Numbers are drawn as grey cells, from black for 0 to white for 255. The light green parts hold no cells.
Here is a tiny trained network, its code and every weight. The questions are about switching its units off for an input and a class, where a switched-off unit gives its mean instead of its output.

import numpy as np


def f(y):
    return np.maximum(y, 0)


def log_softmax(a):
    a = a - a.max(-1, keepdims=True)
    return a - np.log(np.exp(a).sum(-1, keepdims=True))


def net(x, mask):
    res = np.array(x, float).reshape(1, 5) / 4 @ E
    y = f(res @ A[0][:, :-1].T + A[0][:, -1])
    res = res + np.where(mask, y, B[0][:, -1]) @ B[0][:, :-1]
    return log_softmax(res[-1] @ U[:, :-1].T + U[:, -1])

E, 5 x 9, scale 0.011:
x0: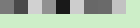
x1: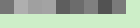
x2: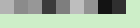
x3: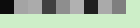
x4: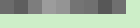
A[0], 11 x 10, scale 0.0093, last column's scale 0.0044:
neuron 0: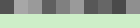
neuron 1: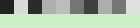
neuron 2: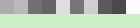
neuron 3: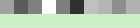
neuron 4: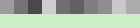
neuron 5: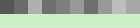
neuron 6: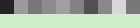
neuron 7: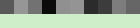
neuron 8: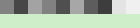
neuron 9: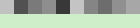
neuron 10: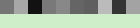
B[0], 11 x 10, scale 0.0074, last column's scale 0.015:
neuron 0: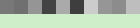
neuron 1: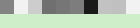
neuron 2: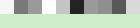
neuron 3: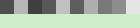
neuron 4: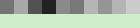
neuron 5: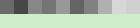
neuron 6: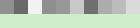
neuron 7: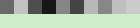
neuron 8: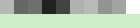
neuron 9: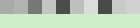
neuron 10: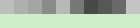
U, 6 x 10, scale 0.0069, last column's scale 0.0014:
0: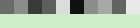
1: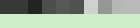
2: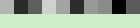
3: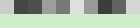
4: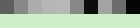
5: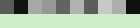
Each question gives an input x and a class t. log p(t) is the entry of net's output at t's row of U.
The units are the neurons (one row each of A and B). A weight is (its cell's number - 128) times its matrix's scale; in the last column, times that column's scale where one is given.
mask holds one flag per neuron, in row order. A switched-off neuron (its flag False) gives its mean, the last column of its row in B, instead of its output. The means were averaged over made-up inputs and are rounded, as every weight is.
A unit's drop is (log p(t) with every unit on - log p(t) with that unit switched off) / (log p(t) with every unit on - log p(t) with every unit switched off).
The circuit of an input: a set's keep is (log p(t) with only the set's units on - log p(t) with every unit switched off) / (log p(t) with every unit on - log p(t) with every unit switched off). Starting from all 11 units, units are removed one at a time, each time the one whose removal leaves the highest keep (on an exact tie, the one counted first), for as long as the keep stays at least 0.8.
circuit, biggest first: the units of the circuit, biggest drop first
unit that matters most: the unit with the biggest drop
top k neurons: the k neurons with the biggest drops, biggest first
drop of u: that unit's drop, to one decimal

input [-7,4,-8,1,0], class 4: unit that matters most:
neuron 1
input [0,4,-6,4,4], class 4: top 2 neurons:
(neuron 1; neuron 8)
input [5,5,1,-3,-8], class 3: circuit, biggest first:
(neuron 7; neuron 9)
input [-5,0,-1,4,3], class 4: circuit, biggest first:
(neuron 1; neuron 3)
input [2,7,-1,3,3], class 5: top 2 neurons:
(neuron 3; neuron 4)
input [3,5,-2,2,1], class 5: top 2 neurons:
(neuron 3; neuron 7)
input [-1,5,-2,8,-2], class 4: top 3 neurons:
(neuron 1; neuron 8; neuron 6)
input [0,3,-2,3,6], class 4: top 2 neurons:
(neuron 8; neuron 1)
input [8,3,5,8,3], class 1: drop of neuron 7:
0.2
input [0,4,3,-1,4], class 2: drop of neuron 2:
0.1
